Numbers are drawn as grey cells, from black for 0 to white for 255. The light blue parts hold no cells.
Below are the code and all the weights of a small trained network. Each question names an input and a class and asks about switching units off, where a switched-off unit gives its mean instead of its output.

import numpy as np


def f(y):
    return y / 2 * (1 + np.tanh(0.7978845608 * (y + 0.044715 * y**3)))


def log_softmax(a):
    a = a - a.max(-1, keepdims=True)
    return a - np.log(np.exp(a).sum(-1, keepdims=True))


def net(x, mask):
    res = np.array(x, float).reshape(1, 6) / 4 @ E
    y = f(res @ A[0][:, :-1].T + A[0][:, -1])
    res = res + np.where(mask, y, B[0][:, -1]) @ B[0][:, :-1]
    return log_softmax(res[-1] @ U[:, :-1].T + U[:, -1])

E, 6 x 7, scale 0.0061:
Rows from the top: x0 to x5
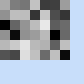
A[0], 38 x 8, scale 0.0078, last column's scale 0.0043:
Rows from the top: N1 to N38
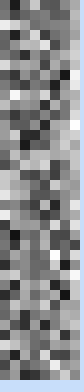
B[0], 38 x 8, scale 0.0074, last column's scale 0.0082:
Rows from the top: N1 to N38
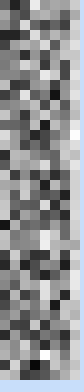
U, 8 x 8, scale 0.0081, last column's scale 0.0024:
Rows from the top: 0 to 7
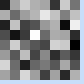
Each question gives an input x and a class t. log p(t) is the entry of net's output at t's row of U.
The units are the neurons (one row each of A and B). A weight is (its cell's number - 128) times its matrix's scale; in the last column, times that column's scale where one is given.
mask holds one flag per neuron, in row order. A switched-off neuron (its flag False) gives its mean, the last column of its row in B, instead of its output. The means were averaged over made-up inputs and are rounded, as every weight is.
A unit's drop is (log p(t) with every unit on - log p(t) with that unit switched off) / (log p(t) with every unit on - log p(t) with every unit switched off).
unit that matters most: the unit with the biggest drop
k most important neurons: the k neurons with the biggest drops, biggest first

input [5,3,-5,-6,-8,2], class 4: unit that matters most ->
N15
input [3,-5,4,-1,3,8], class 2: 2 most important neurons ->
[N30, N23]
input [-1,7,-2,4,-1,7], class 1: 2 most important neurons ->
[N36, N29]
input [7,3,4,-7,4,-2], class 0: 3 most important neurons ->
[N16, N31, N10]
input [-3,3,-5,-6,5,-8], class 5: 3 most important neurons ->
[N18, N10, N14]
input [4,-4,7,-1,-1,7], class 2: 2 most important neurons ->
[N30, N27]
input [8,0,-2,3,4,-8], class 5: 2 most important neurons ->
[N10, N20]
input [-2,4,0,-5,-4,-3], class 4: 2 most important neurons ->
[N14, N38]
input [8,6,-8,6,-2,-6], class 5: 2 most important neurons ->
[N20, N3]
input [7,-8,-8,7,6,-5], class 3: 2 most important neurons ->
[N33, N1]
